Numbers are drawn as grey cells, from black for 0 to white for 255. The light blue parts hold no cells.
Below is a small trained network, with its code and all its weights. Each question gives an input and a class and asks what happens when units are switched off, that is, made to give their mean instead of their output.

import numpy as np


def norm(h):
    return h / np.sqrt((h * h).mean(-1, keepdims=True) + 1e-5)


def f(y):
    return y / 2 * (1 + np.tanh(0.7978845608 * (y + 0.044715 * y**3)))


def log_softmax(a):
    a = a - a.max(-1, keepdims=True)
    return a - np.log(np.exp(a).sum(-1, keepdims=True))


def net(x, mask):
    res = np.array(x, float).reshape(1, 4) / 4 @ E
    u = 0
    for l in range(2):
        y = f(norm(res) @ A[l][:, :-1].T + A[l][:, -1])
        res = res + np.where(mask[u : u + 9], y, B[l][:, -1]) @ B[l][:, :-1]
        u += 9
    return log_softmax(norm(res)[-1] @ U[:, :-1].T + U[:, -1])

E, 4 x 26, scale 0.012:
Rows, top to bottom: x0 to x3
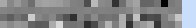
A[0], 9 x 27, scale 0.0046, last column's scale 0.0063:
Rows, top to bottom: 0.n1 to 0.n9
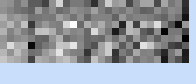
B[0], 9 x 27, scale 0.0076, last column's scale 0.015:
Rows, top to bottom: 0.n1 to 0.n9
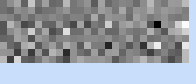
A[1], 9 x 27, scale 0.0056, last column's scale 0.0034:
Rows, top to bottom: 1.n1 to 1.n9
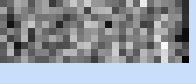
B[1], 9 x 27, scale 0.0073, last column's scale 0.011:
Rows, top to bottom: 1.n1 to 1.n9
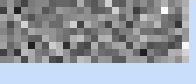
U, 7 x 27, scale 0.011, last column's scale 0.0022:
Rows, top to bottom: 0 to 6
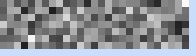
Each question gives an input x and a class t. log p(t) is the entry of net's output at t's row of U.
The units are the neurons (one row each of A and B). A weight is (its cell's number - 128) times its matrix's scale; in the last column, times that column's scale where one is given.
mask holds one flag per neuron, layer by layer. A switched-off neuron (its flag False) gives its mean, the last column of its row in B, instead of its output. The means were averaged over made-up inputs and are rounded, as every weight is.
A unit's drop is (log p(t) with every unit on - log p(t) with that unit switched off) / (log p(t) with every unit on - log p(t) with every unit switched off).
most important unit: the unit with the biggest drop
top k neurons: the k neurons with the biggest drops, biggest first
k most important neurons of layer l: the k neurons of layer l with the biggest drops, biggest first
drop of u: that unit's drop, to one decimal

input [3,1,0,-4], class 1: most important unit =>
0.n7
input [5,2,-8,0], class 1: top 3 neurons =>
(0.n4, 1.n7, 0.n5)
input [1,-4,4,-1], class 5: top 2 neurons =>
(0.n4, 1.n7)
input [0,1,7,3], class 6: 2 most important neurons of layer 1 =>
(1.n7, 1.n8)
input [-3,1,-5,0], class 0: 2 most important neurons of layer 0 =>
(0.n4, 0.n5)
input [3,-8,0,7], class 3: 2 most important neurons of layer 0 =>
(0.n4, 0.n8)
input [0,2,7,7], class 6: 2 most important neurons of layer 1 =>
(1.n7, 1.n9)
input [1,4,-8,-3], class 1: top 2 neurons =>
(0.n4, 0.n9)
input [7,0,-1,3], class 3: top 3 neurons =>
(0.n4, 0.n8, 0.n9)
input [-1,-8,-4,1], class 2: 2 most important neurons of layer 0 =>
(0.n7, 0.n8)
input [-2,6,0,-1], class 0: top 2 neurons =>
(0.n7, 1.n7)
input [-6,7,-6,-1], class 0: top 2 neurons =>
(0.n4, 1.n7)
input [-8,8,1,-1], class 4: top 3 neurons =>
(1.n7, 0.n4, 1.n3)
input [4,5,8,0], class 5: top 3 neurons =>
(0.n4, 1.n7, 0.n5)
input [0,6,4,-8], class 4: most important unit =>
1.n4
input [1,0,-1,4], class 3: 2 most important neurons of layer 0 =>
(0.n8, 0.n5)
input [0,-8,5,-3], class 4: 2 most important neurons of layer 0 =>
(0.n4, 0.n5)
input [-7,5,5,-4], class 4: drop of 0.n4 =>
0.1
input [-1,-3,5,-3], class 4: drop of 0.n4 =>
0.8
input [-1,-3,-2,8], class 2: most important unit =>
0.n1
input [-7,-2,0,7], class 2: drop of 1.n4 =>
-0.1
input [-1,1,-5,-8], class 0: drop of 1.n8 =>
0.0
